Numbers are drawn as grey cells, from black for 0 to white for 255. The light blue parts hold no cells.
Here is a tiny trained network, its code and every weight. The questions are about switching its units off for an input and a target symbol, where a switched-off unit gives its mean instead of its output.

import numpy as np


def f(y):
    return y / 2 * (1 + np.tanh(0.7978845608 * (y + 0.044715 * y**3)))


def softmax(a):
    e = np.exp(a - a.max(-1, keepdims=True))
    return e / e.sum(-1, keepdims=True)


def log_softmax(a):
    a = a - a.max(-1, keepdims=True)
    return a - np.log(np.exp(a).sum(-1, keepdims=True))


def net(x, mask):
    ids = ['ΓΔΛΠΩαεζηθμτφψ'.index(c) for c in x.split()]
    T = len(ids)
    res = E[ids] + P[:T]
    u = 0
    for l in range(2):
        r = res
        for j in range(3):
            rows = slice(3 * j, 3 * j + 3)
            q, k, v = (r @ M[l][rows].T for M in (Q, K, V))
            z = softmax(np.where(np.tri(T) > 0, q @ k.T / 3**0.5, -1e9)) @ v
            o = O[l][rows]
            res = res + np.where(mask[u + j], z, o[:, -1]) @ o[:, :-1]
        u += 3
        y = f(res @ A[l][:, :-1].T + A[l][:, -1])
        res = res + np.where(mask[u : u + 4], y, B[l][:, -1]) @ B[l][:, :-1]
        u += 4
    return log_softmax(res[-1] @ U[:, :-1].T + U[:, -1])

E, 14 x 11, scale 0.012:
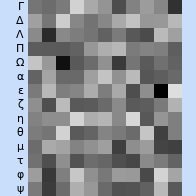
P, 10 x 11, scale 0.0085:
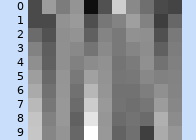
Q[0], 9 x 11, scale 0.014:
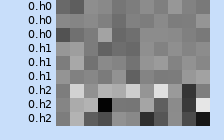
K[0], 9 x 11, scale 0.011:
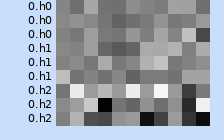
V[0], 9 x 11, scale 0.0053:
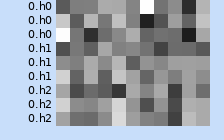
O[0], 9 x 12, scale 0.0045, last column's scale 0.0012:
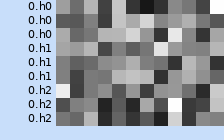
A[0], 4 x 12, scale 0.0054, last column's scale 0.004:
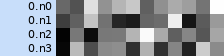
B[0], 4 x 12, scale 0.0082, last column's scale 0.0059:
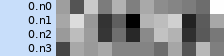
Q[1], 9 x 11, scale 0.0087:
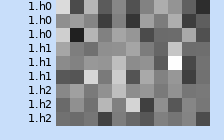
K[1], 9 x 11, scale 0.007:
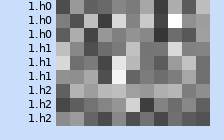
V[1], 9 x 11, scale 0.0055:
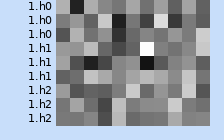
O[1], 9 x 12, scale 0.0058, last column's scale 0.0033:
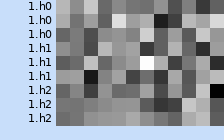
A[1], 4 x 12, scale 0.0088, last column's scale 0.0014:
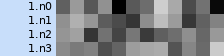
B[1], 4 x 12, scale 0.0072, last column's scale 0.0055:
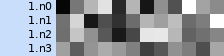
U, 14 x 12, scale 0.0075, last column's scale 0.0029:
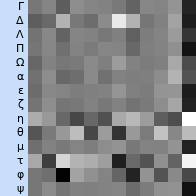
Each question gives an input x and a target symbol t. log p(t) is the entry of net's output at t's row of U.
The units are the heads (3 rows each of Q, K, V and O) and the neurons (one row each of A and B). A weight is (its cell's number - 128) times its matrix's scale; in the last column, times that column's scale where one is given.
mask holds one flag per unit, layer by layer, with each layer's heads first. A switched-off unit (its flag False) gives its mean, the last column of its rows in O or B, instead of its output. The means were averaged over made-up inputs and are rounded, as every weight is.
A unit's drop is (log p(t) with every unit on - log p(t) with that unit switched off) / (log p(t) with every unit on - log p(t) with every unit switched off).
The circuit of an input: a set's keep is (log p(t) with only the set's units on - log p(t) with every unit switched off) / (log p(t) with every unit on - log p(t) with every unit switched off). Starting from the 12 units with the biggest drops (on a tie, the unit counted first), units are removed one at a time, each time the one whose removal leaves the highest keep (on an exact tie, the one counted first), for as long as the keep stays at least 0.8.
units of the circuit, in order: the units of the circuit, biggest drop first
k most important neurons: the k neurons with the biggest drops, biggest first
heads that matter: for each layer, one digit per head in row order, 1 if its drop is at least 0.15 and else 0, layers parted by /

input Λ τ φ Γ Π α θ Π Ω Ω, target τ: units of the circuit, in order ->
(1.n1)
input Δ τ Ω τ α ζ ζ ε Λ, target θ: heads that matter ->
001 / 100
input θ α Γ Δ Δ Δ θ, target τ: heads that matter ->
001 / 000
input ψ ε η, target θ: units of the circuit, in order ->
(1.n0; 1.h0; 0.n3)
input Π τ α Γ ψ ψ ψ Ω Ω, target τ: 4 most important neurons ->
(0.n1; 1.n3; 1.n1; 0.n2)
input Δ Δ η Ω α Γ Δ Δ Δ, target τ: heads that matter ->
000 / 100
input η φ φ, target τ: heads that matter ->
010 / 100
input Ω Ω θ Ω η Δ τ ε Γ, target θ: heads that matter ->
001 / 100
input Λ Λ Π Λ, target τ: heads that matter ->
001 / 100
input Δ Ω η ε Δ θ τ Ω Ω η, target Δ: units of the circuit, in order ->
(1.h1; 0.h0)
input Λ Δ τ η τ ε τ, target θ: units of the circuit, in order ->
(1.h0; 1.n0)
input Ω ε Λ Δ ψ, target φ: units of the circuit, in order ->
(1.h0; 0.n3)
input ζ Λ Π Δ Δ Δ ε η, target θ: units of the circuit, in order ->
(1.h0; 1.n0; 0.h2)
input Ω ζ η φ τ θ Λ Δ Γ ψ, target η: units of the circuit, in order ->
(0.h2; 0.n1)
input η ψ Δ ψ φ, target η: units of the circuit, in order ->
(0.h2; 0.n1; 1.h0)
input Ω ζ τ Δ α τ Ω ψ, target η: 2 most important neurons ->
(0.n1; 1.n1)
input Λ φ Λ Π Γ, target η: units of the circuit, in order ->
(0.h2; 0.n1; 1.h0; 1.n1)
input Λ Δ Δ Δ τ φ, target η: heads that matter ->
001 / 101
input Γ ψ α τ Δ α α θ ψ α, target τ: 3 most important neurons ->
(0.n1; 1.n1; 1.n3)
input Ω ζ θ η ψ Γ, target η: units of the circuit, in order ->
(0.h2; 1.h0; 0.n1)
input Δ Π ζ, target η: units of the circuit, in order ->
(0.n1)
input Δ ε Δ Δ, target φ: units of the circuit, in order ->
(1.h0; 1.h1; 0.n3)
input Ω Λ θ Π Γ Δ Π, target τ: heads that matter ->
000 / 001
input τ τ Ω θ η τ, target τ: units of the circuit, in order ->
(0.h2; 1.n1)
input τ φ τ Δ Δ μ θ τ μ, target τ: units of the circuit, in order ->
(0.n1; 1.n1)
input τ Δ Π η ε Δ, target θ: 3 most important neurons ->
(1.n0; 0.n3; 1.n1)
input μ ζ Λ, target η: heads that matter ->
011 / 101
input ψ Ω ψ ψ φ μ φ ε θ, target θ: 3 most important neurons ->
(1.n0; 0.n3; 0.n1)
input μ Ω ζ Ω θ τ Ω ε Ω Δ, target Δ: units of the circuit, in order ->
(0.h0; 1.h1)
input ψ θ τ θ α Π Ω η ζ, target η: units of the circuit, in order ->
(0.h2; 1.h0; 1.n1)
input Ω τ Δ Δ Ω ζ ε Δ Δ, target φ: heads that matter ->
011 / 110
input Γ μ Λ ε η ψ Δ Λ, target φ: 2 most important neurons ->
(0.n3; 0.n0)
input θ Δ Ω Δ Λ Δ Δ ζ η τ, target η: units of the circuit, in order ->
(0.h2; 1.h0)
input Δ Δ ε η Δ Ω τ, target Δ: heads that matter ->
100 / 110
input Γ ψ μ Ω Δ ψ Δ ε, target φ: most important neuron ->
(0.n0)
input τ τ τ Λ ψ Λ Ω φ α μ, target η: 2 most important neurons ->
(1.n1; 0.n1)
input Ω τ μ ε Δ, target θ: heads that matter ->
001 / 110
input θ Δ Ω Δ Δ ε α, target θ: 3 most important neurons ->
(1.n0; 0.n3; 0.n2)
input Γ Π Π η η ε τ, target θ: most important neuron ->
(1.n0)
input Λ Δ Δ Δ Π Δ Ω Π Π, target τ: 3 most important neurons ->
(0.n1; 1.n1; 1.n3)
